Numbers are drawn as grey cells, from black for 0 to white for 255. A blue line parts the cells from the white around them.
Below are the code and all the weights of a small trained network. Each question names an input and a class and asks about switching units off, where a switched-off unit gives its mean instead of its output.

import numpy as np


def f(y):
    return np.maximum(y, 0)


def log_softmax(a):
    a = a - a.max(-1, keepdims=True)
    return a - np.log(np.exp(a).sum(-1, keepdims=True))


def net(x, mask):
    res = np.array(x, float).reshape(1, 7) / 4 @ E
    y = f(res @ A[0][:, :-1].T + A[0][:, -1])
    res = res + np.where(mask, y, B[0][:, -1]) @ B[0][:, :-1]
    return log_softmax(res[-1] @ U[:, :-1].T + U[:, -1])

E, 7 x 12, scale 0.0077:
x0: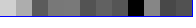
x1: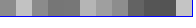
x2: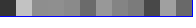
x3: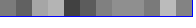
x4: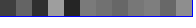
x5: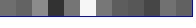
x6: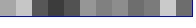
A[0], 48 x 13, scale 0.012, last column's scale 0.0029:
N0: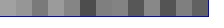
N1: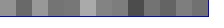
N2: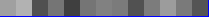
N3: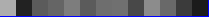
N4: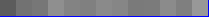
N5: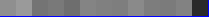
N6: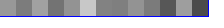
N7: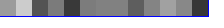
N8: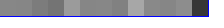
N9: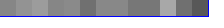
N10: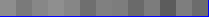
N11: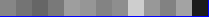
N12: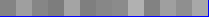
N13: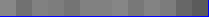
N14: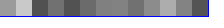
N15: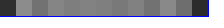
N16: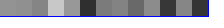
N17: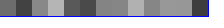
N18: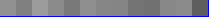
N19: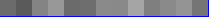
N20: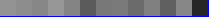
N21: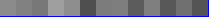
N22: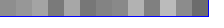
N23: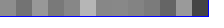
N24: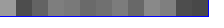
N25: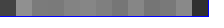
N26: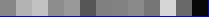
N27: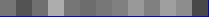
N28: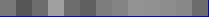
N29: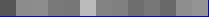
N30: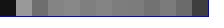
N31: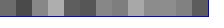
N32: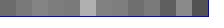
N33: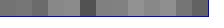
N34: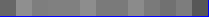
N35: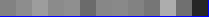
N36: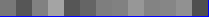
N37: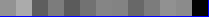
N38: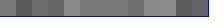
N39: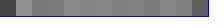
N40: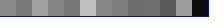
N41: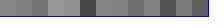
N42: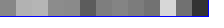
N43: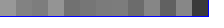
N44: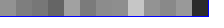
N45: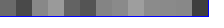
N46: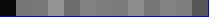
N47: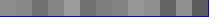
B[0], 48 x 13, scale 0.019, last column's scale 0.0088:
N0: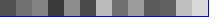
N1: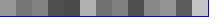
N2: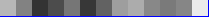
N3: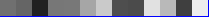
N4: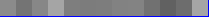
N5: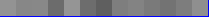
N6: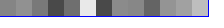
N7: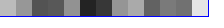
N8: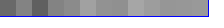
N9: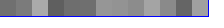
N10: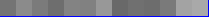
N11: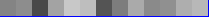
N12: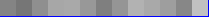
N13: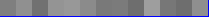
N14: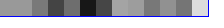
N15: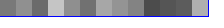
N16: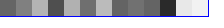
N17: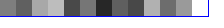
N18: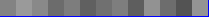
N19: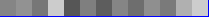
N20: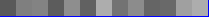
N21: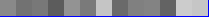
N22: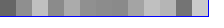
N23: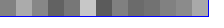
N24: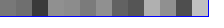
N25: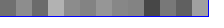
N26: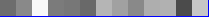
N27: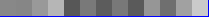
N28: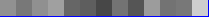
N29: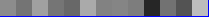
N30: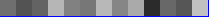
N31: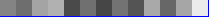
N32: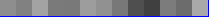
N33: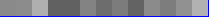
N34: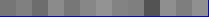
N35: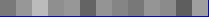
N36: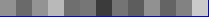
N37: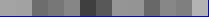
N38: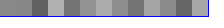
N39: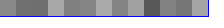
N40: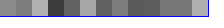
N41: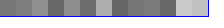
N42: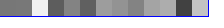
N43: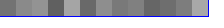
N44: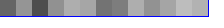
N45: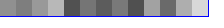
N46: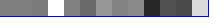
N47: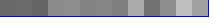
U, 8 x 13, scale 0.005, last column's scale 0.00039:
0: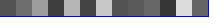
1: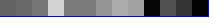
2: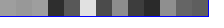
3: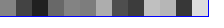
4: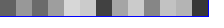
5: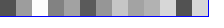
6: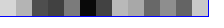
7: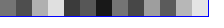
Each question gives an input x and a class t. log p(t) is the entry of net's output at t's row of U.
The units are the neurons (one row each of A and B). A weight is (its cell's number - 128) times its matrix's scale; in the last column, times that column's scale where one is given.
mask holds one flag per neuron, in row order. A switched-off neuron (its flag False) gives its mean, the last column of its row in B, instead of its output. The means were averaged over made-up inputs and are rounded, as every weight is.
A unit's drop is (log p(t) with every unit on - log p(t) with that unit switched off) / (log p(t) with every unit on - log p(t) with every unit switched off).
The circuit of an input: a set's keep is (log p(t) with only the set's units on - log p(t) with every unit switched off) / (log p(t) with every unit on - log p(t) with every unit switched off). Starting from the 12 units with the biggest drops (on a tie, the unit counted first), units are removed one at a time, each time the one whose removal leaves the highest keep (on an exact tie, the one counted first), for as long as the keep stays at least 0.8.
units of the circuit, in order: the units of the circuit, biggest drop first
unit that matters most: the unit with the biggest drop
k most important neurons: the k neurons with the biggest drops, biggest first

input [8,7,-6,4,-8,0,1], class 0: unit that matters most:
N0
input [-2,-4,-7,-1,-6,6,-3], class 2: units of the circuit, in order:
N6, N23
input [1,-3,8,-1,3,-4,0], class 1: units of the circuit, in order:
N30, N46
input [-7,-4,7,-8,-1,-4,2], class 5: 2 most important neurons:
N22, N26
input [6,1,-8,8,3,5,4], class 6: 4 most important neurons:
N7, N2, N14, N37
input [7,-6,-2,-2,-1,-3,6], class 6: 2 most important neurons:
N14, N7
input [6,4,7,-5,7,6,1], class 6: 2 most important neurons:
N2, N7
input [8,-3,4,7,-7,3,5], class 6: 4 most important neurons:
N2, N7, N14, N37
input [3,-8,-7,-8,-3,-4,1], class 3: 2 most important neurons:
N3, N24
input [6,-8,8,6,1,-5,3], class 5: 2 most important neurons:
N26, N42
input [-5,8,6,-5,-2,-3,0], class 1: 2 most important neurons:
N30, N29
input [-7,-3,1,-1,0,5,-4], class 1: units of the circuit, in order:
N46, N30
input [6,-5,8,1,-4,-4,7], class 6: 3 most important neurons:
N7, N2, N14
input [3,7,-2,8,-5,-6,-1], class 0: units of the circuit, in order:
N16
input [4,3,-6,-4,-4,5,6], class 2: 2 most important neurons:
N6, N1
